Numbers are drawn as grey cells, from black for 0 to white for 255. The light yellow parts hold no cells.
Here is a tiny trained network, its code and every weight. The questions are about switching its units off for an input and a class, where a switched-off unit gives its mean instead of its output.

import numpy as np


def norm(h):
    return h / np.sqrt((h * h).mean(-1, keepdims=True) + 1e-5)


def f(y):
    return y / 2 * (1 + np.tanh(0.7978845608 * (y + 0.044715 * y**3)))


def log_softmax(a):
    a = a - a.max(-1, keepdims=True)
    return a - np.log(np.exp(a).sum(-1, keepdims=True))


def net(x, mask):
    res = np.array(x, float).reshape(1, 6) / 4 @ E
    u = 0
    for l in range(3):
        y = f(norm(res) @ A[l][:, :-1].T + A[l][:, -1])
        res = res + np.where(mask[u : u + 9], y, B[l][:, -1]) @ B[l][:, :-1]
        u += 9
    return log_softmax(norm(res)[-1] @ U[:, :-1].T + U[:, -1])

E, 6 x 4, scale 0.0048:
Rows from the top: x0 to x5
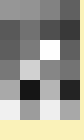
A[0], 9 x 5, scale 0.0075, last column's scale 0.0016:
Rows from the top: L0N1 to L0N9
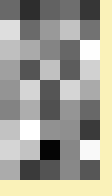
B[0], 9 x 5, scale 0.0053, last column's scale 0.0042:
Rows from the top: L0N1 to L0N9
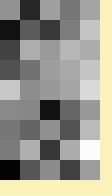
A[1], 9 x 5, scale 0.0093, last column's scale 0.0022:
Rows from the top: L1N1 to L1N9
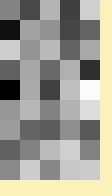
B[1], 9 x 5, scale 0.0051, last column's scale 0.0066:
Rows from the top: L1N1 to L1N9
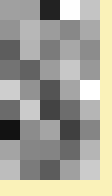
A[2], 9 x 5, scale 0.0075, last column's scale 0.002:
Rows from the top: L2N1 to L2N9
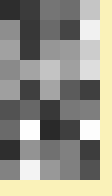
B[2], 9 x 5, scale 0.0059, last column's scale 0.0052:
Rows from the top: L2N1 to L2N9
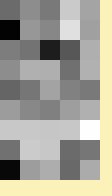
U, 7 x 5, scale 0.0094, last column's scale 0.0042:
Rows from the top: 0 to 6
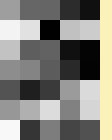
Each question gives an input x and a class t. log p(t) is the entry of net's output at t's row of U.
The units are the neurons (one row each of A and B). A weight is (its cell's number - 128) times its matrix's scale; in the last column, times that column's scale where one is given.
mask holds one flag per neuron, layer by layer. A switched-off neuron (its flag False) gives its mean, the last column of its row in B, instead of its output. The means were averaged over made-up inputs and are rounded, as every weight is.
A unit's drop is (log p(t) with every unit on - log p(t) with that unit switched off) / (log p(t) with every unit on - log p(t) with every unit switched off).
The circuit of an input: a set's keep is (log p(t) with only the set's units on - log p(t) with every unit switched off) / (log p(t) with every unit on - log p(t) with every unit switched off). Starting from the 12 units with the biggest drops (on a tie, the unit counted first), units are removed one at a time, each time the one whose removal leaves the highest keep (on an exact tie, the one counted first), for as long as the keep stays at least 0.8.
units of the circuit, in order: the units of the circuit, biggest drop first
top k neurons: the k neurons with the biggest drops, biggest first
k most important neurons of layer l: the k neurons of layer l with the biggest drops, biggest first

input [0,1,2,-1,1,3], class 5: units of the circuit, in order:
L0N8, L1N5
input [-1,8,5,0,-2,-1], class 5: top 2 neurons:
L1N2, L2N9
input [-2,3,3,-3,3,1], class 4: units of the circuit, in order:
L2N7
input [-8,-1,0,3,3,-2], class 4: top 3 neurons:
L0N1, L2N7, L1N5
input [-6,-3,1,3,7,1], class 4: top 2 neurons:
L2N7, L1N5
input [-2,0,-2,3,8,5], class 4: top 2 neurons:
L2N7, L0N2
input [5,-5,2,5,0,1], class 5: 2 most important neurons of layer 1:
L1N5, L1N1
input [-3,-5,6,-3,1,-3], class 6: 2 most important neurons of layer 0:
L0N2, L0N9
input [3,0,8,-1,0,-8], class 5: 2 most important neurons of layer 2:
L2N8, L2N3
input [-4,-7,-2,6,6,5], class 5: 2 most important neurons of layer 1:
L1N5, L1N3
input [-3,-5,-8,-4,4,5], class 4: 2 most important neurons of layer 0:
L0N9, L0N2
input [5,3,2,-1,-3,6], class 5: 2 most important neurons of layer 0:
L0N7, L0N8
